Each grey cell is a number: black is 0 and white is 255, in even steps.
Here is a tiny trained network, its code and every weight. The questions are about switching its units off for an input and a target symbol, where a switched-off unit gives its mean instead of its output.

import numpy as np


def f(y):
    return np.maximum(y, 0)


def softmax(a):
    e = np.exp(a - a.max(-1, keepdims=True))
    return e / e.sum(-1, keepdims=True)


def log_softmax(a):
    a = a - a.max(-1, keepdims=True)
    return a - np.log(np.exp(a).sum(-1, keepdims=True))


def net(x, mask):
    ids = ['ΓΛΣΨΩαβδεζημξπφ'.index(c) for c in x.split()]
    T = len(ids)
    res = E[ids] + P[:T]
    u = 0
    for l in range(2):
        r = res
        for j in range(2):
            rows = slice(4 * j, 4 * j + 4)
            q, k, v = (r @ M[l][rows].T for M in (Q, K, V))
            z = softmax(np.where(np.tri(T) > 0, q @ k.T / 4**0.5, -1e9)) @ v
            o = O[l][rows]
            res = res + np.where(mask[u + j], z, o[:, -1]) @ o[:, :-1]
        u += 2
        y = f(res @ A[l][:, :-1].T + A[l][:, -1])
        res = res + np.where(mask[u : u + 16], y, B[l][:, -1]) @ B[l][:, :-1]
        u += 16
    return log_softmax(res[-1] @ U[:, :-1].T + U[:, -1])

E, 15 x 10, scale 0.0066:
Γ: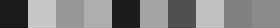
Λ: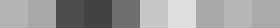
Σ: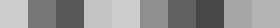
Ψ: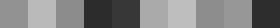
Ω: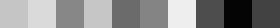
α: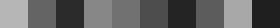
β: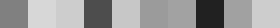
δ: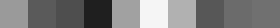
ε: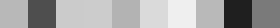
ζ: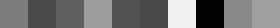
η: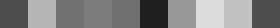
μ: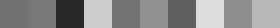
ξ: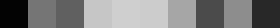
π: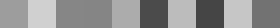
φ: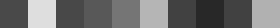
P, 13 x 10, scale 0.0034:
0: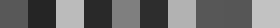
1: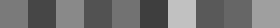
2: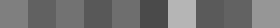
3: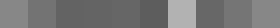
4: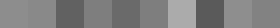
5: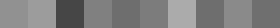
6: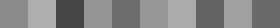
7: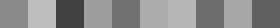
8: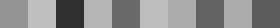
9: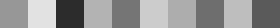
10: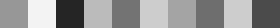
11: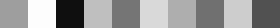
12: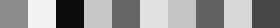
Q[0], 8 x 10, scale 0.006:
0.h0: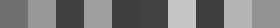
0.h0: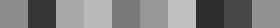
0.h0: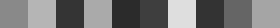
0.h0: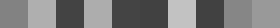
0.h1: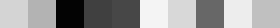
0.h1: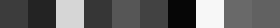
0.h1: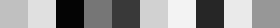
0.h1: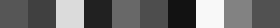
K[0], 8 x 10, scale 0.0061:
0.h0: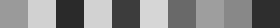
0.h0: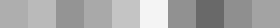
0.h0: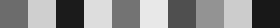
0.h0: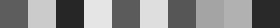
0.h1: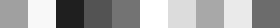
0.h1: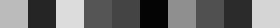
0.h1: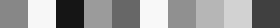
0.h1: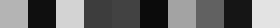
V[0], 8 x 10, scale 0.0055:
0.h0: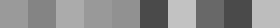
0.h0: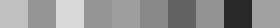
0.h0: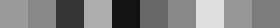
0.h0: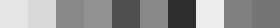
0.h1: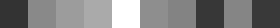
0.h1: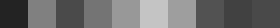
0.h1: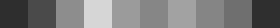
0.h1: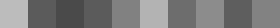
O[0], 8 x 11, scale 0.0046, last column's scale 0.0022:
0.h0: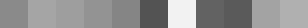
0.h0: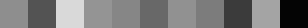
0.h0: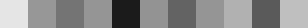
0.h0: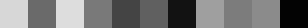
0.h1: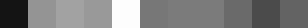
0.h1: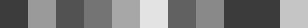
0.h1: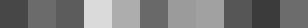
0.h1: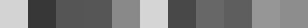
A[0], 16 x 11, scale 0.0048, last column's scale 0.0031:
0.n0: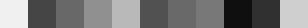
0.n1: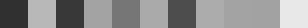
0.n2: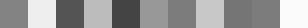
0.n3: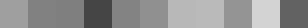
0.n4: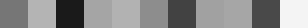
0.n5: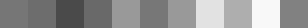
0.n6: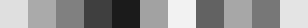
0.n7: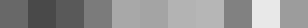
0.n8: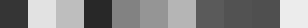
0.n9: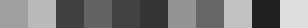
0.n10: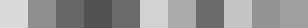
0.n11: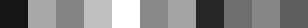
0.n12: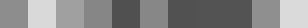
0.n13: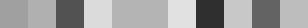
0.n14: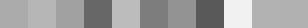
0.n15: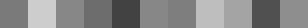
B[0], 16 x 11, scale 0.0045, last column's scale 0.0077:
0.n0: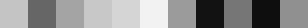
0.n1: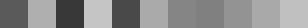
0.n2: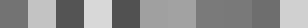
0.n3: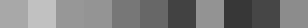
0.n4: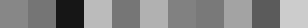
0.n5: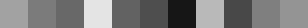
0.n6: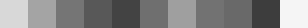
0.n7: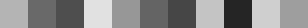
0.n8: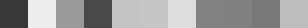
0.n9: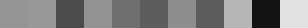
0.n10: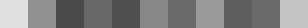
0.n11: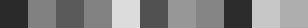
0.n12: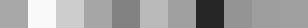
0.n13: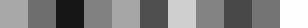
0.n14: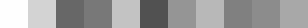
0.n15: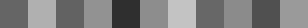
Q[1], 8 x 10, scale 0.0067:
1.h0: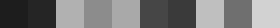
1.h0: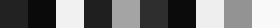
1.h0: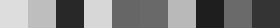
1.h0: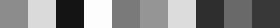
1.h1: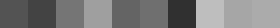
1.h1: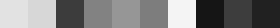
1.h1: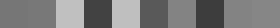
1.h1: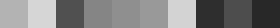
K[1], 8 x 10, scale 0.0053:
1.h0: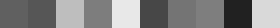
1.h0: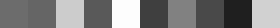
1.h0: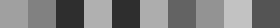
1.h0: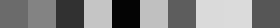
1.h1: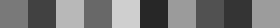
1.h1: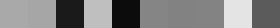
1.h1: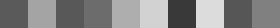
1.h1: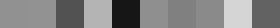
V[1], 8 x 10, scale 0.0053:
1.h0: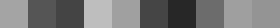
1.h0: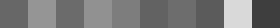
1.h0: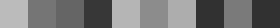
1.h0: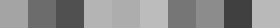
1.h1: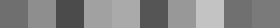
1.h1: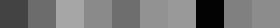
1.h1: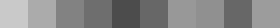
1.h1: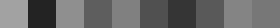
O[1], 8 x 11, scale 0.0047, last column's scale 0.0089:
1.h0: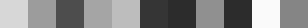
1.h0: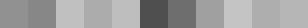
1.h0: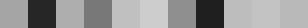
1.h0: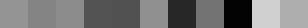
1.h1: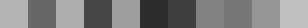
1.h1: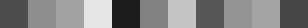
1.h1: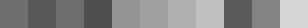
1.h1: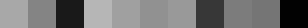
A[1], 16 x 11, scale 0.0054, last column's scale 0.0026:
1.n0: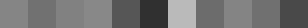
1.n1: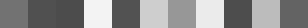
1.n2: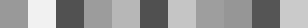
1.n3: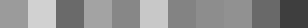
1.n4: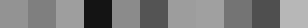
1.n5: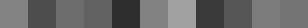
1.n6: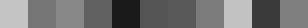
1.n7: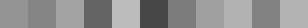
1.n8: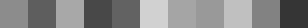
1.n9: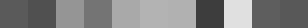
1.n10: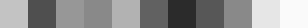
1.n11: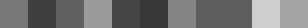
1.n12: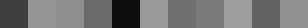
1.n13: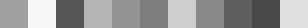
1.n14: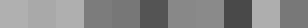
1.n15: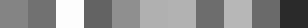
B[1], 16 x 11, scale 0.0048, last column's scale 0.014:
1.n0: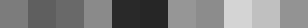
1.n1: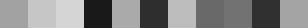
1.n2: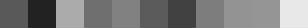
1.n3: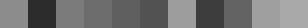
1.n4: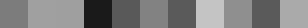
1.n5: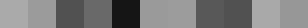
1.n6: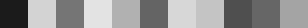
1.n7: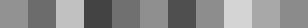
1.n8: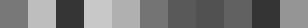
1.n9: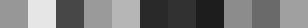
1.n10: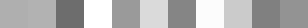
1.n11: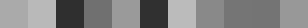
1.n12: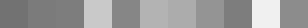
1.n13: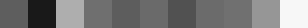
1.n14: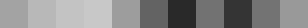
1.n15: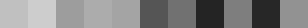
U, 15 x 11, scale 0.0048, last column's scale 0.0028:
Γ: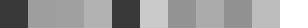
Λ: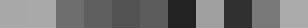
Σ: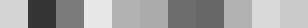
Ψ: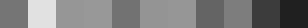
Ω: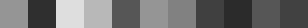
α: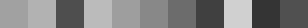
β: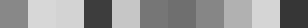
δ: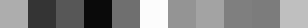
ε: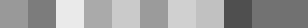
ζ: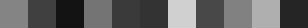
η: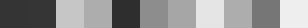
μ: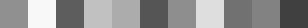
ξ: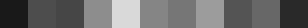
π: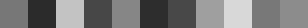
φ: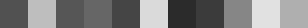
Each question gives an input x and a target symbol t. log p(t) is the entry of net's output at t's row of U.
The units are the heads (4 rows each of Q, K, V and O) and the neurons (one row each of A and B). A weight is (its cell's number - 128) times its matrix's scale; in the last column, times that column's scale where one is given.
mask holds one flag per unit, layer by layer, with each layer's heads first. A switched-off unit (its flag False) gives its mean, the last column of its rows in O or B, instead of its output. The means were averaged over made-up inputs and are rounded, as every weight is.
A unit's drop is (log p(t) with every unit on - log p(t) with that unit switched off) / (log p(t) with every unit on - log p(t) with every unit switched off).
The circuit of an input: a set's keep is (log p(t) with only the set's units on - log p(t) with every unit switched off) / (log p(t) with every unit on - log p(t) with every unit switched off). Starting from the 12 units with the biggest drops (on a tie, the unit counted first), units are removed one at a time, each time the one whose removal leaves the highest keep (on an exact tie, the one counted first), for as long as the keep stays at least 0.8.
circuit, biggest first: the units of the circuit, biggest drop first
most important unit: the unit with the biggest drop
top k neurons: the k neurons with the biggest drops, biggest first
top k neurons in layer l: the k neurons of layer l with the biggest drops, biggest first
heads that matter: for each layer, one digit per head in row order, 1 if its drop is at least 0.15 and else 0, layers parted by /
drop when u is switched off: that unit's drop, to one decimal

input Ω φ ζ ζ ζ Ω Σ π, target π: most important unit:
0.n9
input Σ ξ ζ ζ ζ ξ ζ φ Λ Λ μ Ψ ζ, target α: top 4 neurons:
0.n9; 0.n6; 0.n15; 0.n10
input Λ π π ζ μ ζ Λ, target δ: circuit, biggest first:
1.h1; 1.h0; 0.n10; 0.h1
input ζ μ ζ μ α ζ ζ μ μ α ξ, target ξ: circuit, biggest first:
0.h1; 0.n11; 0.n6
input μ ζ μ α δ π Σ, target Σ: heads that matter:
00 / 10
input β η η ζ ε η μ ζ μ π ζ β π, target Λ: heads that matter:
00 / 11
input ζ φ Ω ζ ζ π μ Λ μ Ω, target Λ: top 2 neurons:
0.n4; 0.n1
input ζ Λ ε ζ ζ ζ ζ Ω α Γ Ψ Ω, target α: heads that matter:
10 / 10
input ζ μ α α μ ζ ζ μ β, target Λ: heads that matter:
00 / 10
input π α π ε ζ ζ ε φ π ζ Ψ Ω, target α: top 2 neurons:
1.n9; 1.n15
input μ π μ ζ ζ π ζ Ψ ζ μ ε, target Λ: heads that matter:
00 / 11
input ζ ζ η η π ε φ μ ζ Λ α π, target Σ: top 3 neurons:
0.n4; 0.n9; 0.n8
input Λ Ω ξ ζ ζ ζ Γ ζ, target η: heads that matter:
00 / 11
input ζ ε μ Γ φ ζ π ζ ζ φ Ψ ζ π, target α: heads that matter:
00 / 10
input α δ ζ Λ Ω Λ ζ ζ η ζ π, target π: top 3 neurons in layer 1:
1.n2; 1.n13; 1.n7
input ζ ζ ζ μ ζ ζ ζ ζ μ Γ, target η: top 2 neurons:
0.n15; 0.n2
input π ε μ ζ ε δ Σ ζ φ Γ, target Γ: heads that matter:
00 / 01
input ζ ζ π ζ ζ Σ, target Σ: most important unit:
1.n10
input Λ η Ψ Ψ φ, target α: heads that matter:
00 / 10
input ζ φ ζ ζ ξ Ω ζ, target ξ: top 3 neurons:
0.n11; 0.n6; 0.n8
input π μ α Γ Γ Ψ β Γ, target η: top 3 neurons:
0.n1; 0.n2; 0.n4
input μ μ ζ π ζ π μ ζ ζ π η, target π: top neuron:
1.n2
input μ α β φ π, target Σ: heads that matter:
00 / 11
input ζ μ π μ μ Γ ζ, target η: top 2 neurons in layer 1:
1.n6; 1.n9
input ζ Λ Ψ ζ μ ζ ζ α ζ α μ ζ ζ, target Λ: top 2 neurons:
0.n1; 0.n2
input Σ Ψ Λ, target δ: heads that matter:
00 / 11
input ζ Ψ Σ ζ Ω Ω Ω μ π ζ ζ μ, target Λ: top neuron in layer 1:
1.n1
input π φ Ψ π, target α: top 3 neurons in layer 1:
1.n9; 1.n15; 1.n8
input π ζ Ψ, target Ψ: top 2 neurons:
1.n15; 0.n8
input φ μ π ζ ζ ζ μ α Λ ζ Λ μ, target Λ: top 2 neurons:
0.n1; 0.n4
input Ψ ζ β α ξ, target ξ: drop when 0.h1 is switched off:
0.5
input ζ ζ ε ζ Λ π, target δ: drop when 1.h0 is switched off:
0.3
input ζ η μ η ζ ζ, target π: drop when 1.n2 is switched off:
0.1
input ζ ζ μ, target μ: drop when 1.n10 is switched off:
0.2
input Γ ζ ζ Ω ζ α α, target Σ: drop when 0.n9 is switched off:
0.0
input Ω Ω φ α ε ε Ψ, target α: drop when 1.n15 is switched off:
0.3
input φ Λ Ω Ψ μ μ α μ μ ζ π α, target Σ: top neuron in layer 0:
0.n9
